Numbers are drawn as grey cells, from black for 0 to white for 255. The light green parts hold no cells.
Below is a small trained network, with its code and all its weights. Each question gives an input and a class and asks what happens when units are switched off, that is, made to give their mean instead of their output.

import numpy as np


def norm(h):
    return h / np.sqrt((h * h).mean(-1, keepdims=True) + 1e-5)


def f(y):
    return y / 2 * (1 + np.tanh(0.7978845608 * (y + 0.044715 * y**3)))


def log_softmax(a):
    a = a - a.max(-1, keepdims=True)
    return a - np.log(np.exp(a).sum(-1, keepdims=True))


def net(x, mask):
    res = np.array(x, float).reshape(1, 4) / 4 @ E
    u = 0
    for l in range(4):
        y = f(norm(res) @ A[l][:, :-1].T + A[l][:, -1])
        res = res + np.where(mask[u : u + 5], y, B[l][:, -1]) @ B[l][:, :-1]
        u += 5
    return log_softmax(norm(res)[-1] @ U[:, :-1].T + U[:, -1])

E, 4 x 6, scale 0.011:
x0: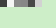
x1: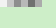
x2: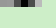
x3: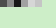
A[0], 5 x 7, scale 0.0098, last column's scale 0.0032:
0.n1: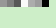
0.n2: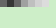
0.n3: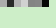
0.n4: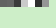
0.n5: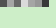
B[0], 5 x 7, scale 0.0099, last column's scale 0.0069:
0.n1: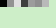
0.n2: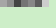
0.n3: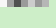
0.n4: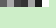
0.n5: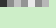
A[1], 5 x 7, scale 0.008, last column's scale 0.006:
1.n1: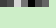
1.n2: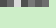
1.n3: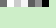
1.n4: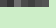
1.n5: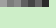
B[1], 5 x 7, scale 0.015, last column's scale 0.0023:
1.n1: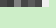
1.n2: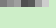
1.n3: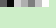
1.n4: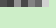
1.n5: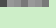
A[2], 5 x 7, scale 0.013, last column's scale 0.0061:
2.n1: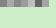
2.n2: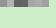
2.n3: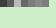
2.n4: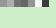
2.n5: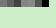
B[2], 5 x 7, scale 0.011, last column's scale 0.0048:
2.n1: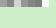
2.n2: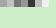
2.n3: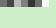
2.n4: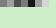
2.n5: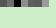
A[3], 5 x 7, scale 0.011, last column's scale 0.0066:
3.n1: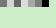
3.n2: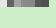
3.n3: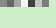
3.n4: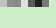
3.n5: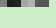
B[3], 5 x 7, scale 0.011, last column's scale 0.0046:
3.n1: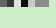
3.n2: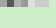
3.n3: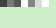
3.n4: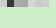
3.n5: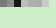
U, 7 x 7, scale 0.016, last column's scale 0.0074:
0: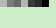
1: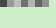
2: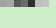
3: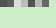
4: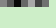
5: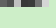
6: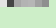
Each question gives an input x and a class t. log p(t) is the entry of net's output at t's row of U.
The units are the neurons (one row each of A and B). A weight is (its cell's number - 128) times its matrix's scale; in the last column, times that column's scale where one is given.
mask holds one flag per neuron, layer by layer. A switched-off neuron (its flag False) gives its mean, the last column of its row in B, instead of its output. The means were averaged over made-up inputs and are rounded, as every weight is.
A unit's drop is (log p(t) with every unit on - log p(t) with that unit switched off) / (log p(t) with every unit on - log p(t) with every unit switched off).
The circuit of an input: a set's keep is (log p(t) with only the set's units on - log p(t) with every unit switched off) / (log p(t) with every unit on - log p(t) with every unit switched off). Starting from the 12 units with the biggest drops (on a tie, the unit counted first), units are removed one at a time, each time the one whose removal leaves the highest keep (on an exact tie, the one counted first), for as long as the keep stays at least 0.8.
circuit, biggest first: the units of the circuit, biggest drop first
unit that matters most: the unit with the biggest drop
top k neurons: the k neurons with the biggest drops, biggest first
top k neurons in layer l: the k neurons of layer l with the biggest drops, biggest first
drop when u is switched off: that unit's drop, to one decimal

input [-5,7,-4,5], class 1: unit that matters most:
0.n1
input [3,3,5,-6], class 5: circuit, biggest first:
(0.n3, 1.n1)
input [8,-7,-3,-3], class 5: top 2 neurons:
(1.n1, 0.n3)
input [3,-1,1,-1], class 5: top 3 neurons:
(0.n3, 1.n1, 0.n5)
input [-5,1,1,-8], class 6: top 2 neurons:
(0.n3, 0.n1)
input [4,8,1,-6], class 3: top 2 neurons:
(1.n3, 0.n3)
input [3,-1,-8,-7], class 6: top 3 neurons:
(0.n3, 0.n1, 3.n4)
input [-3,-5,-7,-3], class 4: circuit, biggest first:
(0.n4, 3.n5)
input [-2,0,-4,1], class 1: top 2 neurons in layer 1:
(1.n1, 1.n4)
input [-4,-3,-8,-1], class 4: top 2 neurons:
(0.n4, 2.n5)
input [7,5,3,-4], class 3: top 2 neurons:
(1.n3, 0.n4)
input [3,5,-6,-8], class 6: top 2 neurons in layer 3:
(3.n4, 3.n2)
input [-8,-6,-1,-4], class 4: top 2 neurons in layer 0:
(0.n1, 0.n3)
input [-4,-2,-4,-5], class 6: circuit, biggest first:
(0.n3)
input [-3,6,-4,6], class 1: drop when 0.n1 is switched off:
0.4
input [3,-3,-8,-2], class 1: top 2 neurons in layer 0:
(0.n4, 0.n5)
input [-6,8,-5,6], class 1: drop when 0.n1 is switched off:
0.7
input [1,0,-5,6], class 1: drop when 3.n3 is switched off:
0.0
